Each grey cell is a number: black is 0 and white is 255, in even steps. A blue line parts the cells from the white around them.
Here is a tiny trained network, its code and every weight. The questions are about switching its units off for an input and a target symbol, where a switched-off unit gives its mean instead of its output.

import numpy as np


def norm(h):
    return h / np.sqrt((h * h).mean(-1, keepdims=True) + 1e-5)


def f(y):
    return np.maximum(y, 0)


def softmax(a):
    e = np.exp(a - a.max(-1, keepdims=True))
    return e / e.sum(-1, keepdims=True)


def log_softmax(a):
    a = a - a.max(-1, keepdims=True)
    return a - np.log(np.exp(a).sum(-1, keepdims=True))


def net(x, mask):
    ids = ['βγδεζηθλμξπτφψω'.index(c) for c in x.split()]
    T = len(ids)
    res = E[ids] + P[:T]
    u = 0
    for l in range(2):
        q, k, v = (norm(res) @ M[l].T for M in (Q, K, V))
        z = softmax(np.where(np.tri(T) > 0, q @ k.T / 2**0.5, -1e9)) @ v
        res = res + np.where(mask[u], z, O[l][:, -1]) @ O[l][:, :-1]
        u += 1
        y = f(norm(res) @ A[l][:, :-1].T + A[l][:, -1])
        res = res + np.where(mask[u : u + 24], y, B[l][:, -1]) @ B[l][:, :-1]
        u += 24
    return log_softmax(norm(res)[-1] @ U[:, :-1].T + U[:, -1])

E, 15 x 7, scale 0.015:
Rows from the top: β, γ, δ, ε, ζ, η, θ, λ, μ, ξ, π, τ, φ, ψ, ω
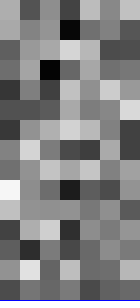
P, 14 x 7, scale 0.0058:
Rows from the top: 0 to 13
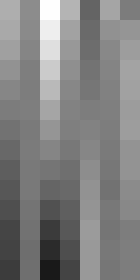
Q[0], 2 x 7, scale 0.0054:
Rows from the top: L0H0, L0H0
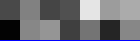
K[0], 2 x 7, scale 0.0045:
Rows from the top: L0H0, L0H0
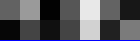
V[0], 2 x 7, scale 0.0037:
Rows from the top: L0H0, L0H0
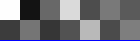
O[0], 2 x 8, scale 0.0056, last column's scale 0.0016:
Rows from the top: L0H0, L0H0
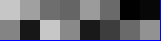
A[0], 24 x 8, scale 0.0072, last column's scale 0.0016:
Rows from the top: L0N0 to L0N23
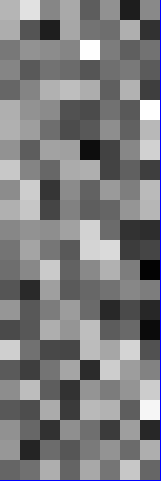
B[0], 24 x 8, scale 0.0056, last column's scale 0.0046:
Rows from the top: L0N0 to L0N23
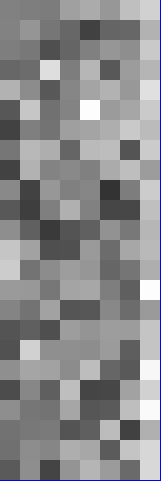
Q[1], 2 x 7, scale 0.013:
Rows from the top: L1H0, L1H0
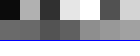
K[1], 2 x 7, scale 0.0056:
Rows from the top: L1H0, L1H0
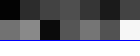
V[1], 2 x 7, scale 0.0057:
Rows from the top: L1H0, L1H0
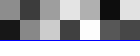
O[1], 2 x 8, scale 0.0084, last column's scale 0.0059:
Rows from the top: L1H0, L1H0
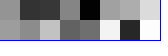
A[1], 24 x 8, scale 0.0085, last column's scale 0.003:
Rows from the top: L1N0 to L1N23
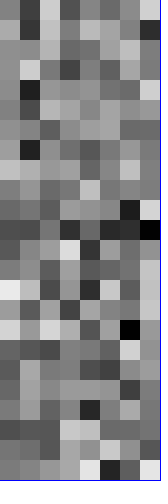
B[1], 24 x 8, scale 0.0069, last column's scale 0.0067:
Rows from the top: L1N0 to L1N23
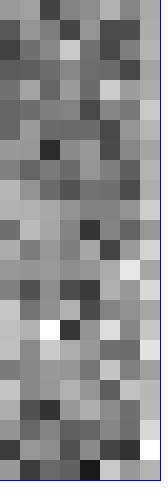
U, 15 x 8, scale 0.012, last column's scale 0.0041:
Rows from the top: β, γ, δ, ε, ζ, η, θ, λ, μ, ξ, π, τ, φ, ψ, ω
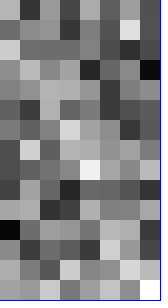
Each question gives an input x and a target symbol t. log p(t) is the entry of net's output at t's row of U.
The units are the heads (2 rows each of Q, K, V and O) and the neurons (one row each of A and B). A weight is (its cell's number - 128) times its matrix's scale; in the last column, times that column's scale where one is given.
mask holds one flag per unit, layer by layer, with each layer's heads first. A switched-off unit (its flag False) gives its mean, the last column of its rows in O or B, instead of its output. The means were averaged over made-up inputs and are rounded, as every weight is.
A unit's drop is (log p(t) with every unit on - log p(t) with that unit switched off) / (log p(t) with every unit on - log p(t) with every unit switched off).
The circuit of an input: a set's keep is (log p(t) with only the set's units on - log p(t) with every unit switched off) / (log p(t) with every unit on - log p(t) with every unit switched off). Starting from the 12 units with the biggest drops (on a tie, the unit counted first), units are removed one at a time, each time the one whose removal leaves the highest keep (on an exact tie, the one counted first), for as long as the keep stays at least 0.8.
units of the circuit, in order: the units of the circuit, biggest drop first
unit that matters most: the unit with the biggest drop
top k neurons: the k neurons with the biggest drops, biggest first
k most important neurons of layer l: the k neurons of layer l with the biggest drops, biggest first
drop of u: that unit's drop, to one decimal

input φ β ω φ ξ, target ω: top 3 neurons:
L0N17, L0N14, L0N10
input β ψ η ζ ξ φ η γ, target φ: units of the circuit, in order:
L1H0, L0N18, L0N20, L0N5
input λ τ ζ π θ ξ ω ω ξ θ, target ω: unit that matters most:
L0N5
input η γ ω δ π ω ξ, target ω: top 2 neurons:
L0N17, L0N5
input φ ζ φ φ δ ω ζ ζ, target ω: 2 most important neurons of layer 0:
L0N18, L0N4
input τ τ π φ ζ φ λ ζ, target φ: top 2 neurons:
L0N0, L0N5
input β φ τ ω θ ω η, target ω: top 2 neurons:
L0N4, L0N18
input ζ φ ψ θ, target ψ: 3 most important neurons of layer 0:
L0N10, L0N14, L0N9
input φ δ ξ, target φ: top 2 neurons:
L1N14, L0N23
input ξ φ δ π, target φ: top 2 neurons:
L1N14, L0N4
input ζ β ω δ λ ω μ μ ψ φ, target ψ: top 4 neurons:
L0N7, L0N22, L0N10, L0N9
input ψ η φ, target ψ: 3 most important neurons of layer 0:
L0N20, L0N22, L0N10
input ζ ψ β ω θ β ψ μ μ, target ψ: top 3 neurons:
L0N10, L0N7, L0N9
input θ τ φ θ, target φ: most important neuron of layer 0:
L0N4
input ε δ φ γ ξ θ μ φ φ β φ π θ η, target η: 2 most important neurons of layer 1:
L1N21, L1N16
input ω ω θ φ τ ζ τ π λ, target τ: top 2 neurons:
L0N5, L0N0
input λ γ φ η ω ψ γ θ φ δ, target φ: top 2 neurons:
L0N4, L0N7
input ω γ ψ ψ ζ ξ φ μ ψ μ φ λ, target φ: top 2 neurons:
L0N5, L0N0
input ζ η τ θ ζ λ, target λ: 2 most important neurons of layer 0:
L0N6, L0N5
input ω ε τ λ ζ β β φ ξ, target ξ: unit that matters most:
L0N21
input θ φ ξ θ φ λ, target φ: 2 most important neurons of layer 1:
L1N14, L1N20
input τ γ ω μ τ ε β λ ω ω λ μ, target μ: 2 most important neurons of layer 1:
L1N14, L1N22
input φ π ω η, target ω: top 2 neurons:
L0N18, L0N4
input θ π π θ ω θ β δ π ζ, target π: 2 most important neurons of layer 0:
L0N7, L0N12
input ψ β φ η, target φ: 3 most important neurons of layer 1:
L1N14, L1N22, L1N19
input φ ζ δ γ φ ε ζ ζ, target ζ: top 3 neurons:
L0N21, L0N10, L1N22
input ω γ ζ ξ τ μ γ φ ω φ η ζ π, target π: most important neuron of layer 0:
L0N22
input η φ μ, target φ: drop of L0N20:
0.1
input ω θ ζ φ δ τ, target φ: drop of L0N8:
0.2
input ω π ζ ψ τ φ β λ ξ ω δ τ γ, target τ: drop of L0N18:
0.8
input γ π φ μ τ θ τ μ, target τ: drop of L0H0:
0.2
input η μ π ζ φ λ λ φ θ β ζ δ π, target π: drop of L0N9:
0.1
